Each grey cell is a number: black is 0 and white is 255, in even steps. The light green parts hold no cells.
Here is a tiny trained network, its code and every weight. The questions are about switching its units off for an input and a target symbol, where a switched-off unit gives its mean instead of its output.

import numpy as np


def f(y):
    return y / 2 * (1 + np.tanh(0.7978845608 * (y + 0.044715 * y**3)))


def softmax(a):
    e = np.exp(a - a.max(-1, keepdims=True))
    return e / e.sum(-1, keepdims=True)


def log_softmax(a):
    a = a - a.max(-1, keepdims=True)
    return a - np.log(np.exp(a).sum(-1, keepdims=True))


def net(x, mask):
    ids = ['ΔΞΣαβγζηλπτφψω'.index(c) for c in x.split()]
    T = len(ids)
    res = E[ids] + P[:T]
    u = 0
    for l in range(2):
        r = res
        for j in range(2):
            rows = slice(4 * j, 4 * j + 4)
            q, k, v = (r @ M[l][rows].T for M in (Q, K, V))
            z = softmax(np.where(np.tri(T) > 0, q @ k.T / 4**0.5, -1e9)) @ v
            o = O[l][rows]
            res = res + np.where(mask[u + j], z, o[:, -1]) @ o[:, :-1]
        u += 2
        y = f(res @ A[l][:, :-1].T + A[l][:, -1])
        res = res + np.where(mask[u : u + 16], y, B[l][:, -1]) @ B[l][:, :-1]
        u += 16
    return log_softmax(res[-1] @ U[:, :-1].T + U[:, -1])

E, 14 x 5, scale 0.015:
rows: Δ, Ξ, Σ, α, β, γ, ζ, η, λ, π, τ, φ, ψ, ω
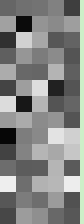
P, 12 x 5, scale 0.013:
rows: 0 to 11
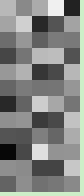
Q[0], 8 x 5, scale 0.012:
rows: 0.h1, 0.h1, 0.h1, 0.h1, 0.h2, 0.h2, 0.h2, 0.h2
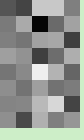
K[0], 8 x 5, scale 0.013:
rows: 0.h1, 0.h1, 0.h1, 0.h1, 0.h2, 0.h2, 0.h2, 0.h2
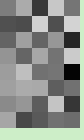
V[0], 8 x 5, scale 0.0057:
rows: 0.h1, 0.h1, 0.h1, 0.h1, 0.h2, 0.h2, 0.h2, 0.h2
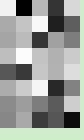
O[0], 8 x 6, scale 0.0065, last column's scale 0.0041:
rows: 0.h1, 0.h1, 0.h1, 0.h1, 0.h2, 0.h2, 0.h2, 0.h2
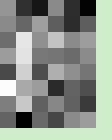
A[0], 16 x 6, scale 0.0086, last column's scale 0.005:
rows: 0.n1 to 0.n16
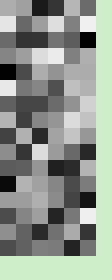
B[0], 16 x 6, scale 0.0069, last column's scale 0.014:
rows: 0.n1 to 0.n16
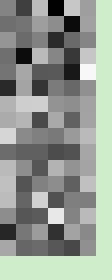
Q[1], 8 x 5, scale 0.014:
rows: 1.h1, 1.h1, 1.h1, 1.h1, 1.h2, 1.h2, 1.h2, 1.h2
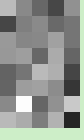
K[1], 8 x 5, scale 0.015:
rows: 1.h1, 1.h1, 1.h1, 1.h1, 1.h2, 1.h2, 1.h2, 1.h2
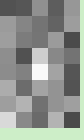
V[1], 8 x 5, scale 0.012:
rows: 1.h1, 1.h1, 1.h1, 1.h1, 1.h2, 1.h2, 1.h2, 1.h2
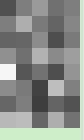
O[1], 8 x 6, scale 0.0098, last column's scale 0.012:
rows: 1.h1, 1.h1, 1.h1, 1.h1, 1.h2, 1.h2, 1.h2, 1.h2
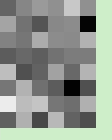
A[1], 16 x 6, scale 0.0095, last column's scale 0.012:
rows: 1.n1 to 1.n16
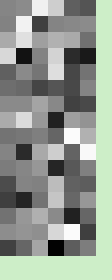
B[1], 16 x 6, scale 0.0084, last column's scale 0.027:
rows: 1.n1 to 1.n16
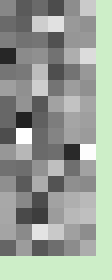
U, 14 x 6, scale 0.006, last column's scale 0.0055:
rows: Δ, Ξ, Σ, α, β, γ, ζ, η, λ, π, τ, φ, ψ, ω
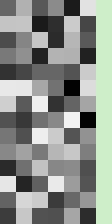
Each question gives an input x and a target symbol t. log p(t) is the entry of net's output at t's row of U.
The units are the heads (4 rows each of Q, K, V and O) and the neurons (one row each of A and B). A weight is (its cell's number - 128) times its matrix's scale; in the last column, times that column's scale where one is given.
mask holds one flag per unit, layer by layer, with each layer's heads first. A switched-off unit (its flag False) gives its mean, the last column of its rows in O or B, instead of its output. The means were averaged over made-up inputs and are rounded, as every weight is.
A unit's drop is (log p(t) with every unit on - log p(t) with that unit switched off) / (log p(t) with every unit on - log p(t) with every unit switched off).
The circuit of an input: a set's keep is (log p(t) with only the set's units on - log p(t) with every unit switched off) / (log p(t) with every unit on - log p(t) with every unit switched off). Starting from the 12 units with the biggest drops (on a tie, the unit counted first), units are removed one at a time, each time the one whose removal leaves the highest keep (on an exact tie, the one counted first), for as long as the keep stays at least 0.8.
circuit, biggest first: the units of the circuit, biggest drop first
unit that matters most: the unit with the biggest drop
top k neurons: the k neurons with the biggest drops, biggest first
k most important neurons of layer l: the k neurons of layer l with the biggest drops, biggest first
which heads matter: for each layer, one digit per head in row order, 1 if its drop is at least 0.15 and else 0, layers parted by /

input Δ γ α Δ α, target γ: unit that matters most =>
0.h1
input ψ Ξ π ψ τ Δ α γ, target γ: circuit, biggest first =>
1.h2, 1.n4
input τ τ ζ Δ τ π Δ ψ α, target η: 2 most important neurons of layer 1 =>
1.n10, 1.n8
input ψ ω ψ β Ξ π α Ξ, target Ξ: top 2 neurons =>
0.n1, 0.n15
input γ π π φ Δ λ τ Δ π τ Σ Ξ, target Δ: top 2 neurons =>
0.n11, 0.n14
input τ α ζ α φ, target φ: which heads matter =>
10 / 01
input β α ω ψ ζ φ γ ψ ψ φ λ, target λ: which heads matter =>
01 / 01
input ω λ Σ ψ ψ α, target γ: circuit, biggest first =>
1.n4, 1.n8
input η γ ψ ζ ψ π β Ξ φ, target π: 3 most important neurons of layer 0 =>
0.n2, 0.n5, 0.n13
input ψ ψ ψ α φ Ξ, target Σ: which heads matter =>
11 / 11
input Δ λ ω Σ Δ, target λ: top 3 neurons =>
1.n2, 0.n9, 1.n10
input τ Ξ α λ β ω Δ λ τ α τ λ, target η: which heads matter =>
11 / 11
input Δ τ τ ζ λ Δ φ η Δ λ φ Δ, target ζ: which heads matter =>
11 / 01
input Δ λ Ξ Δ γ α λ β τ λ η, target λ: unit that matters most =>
0.h2
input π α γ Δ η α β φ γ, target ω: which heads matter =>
01 / 11
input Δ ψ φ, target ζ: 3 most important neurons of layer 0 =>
0.n2, 0.n10, 0.n5
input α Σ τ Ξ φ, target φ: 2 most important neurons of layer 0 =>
0.n6, 0.n1
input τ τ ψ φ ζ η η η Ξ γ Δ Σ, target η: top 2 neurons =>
1.n10, 1.n8
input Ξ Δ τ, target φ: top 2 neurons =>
1.n14, 0.n2
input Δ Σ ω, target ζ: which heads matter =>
01 / 01
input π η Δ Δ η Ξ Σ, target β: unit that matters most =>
0.n4
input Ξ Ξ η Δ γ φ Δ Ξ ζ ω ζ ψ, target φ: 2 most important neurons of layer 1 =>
1.n14, 1.n4
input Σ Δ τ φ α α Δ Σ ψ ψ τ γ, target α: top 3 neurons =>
0.n13, 1.n13, 0.n5
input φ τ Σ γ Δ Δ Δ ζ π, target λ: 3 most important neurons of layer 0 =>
0.n1, 0.n5, 0.n2
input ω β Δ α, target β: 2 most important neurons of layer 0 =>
0.n4, 0.n5
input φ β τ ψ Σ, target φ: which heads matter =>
10 / 01
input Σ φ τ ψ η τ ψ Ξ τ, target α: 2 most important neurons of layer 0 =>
0.n13, 0.n5
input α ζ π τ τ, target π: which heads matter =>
11 / 10
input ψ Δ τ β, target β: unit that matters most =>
0.n4
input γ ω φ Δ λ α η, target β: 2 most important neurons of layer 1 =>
1.n4, 1.n10
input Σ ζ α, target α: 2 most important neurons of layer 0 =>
0.n13, 0.n5
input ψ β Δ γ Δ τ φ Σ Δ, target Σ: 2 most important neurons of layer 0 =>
0.n4, 0.n2
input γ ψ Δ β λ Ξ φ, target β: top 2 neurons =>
1.n4, 1.n10
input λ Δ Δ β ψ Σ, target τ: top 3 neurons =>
1.n10, 0.n4, 1.n2
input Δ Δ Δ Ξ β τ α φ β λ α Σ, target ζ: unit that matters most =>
0.h2
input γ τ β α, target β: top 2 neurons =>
1.n4, 1.n10
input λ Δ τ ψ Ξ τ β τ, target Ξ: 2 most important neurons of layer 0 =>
0.n15, 0.n1
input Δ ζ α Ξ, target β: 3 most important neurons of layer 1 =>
1.n4, 1.n14, 1.n1
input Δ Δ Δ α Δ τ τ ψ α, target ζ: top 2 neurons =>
0.n10, 1.n4
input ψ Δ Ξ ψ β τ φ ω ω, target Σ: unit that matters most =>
1.h2
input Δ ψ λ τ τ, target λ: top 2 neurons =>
1.n2, 0.n9
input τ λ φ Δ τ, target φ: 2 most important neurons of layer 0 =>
0.n4, 0.n9
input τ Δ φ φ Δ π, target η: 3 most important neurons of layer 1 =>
1.n10, 1.n8, 1.n14
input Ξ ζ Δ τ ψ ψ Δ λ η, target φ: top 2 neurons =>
1.n14, 1.n4
